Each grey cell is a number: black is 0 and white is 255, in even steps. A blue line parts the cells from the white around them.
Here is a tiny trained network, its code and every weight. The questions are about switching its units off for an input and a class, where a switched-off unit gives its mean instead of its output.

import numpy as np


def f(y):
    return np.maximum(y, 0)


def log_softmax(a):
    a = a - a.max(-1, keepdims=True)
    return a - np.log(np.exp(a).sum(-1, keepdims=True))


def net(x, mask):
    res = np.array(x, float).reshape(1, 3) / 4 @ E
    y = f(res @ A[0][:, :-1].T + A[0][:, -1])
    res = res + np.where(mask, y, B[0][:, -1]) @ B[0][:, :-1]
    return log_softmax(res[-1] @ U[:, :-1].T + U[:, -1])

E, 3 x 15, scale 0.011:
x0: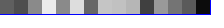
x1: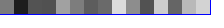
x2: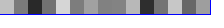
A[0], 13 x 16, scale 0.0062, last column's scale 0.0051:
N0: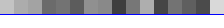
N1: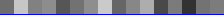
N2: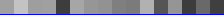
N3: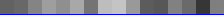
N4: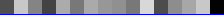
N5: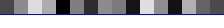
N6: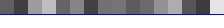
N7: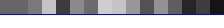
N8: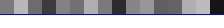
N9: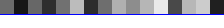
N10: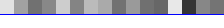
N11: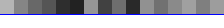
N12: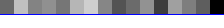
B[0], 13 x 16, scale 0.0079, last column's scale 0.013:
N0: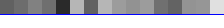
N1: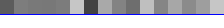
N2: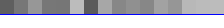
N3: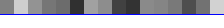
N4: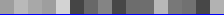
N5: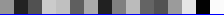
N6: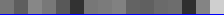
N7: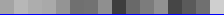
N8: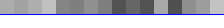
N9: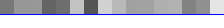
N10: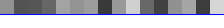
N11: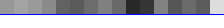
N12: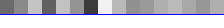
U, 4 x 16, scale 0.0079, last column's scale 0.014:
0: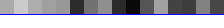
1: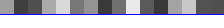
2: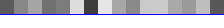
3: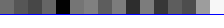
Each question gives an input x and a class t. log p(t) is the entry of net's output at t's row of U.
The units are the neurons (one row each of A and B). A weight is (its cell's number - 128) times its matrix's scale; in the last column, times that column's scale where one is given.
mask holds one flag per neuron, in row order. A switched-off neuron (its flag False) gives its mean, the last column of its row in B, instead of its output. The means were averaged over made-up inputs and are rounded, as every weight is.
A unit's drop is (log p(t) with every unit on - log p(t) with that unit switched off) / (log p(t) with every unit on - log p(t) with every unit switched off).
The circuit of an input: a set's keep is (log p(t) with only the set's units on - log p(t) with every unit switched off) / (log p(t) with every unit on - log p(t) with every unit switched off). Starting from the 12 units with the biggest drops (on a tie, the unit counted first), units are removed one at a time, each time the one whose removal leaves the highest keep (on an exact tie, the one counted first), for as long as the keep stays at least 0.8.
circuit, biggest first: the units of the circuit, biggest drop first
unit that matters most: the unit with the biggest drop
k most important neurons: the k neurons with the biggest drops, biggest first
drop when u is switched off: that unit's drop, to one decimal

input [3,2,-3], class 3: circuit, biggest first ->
(N12)
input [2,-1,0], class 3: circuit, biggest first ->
(N4 N8 N5 N9)
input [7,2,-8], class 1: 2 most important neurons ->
(N5 N11)
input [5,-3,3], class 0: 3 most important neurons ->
(N5 N3 N7)
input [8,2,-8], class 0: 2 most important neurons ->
(N7 N3)
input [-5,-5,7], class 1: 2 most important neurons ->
(N10 N3)
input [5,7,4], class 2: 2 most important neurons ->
(N9 N5)
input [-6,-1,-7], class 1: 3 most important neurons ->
(N5 N3 N7)
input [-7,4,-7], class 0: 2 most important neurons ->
(N11 N10)
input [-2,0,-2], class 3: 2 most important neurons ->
(N10 N7)
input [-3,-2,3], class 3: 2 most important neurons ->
(N5 N7)
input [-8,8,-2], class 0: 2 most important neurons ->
(N11 N4)
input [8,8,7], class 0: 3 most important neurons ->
(N3 N5 N7)
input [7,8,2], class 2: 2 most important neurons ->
(N9 N11)
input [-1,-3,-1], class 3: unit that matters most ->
N9
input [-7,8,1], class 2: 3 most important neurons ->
(N9 N3 N7)
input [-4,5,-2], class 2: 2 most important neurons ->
(N9 N3)
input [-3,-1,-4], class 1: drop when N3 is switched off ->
0.3
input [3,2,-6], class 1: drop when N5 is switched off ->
1.3
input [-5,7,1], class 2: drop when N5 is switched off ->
0.0
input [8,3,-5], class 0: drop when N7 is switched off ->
0.1
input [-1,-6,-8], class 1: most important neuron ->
(N5)
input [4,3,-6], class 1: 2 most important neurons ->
(N5 N11)
